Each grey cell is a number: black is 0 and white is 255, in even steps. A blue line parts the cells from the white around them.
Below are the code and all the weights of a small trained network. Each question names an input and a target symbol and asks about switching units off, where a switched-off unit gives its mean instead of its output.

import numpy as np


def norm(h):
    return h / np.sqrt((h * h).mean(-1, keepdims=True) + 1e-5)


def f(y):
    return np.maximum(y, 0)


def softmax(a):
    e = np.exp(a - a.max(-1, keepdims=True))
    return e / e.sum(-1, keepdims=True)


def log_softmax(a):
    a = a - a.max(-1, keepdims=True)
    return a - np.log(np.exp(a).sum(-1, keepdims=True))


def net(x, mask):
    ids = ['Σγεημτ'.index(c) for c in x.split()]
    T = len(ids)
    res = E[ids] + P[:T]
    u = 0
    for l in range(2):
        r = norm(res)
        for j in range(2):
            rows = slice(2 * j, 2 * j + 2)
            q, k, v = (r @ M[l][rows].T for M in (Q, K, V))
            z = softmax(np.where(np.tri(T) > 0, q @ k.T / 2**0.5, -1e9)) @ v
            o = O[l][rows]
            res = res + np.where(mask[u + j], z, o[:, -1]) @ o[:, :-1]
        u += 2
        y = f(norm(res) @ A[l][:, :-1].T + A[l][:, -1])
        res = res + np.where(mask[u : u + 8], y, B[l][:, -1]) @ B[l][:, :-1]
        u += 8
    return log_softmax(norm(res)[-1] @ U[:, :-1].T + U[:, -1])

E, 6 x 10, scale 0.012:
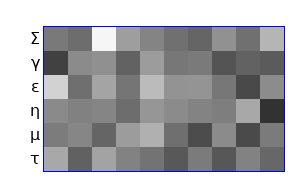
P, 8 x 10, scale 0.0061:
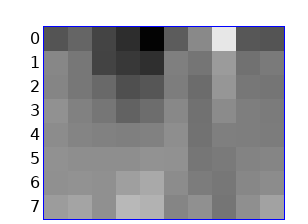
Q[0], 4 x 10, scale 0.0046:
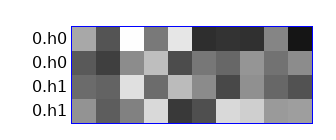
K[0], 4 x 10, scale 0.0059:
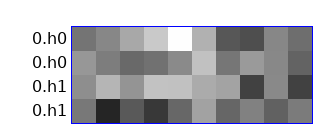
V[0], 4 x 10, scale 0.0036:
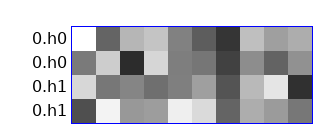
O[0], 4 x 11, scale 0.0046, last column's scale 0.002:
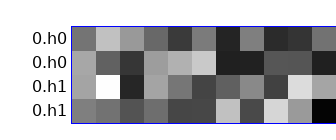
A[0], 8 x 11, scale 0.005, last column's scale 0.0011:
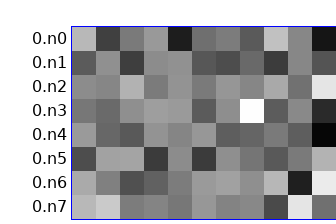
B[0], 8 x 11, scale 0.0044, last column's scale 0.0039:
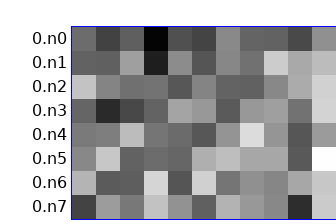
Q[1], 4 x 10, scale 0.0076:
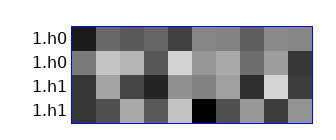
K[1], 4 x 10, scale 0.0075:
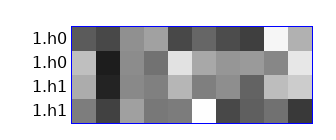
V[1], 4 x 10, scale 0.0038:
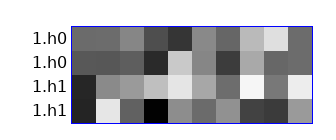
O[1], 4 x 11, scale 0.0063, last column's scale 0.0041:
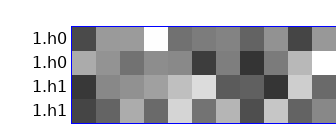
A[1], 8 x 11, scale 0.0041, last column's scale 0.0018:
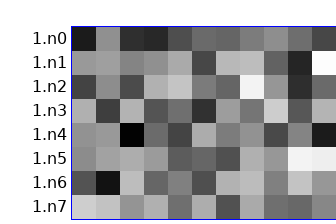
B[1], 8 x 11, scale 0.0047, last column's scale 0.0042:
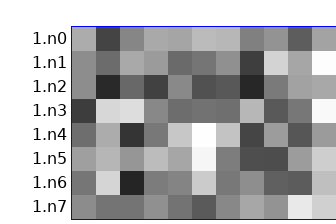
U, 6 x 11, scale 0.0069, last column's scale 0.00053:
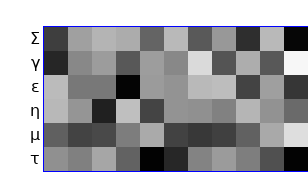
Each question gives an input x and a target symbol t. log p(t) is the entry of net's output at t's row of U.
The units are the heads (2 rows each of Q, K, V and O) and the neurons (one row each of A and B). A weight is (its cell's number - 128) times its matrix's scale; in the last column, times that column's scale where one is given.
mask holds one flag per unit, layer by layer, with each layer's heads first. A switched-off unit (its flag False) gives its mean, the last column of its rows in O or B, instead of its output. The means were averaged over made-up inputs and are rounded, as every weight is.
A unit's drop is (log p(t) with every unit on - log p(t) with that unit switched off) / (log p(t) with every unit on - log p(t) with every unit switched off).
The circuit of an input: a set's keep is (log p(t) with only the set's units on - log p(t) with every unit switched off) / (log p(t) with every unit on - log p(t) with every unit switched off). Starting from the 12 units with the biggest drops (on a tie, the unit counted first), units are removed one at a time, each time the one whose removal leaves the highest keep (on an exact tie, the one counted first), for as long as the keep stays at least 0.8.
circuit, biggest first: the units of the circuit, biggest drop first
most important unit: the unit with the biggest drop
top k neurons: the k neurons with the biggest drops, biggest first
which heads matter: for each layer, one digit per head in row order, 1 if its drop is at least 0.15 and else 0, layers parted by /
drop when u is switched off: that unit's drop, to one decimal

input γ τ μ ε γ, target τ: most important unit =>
0.h0
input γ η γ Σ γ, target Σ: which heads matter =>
01 / 11
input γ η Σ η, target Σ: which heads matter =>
01 / 01
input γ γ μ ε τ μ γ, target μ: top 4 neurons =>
0.n1, 0.n7, 1.n3, 0.n5
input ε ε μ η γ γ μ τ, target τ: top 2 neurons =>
0.n0, 1.n3
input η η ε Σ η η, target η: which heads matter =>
11 / 00
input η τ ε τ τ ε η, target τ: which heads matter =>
00 / 01
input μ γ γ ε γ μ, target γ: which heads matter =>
01 / 01
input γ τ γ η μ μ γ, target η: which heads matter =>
10 / 01
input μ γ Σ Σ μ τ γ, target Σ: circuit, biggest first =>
1.h1, 0.n3
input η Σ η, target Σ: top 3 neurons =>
0.n6, 0.n7, 0.n3
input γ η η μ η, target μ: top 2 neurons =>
0.n1, 0.n6
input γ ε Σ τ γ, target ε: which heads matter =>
10 / 11
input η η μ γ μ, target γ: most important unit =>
0.h1
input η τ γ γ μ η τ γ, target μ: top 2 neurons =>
0.n1, 1.n3
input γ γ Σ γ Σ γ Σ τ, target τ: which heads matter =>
01 / 00
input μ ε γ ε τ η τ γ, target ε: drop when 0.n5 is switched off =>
0.2
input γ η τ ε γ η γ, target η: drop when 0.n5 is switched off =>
0.5
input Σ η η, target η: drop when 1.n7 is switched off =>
0.0
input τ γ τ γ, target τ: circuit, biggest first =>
1.h1
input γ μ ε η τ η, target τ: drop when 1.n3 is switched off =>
0.2
